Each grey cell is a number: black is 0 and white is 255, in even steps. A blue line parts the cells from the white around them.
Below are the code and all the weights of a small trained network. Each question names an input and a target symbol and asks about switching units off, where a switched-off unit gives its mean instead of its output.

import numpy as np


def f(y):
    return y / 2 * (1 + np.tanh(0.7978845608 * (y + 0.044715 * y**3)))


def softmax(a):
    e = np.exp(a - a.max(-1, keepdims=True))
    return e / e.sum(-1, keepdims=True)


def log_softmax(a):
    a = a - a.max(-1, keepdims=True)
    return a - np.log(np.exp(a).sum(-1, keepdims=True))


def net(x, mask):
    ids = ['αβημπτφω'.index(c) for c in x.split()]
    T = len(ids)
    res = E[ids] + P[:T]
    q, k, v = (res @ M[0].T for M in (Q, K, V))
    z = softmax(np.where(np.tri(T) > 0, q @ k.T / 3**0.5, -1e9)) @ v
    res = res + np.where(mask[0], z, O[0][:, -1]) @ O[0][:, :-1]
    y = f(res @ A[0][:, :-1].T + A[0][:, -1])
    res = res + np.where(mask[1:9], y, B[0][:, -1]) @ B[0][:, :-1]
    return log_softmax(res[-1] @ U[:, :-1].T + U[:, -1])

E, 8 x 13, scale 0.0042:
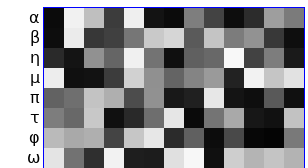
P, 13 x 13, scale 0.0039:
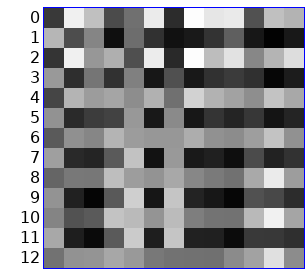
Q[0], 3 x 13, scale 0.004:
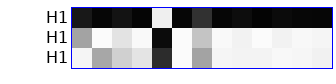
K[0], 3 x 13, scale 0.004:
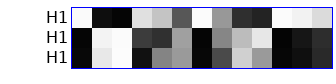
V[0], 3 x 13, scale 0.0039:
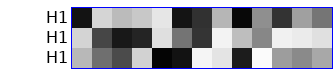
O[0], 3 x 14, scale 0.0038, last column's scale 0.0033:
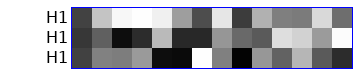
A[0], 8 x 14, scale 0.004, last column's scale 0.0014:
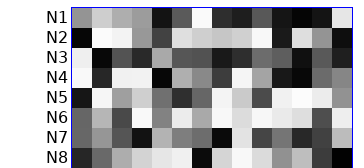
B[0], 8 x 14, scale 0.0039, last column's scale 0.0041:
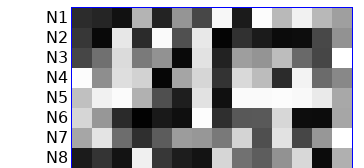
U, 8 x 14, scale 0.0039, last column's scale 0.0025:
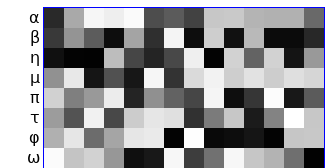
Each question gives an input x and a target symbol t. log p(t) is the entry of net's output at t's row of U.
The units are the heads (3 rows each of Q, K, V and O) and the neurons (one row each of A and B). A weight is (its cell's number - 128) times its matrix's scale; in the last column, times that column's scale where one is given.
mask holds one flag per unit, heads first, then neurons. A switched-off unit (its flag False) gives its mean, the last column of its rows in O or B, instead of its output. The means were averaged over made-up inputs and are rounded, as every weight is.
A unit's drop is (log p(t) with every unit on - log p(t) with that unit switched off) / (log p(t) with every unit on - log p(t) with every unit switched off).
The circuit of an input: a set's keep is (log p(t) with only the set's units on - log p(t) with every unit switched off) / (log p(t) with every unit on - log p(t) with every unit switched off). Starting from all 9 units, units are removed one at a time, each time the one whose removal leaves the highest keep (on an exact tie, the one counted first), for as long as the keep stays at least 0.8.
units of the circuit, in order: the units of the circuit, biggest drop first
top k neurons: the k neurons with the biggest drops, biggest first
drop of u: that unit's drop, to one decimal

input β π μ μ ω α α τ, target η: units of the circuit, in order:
[N1; H1]
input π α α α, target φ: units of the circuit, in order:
[H1; N3]
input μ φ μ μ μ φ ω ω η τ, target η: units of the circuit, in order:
[H1; N1]
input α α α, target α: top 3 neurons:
[N5; N2; N8]
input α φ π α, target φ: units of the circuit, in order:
[H1; N5]
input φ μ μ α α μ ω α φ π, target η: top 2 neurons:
[N1; N5]
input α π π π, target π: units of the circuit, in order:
[N4; H1]
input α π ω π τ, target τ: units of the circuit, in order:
[H1; N2; N4]
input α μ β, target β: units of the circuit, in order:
[N6; N2]
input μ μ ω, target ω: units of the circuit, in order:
[N5; N6]
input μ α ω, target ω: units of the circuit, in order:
[N6; N5]
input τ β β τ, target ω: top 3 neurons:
[N4; N3; N1]
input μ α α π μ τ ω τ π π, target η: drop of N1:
0.5
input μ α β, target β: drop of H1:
0.1
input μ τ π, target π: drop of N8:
0.2
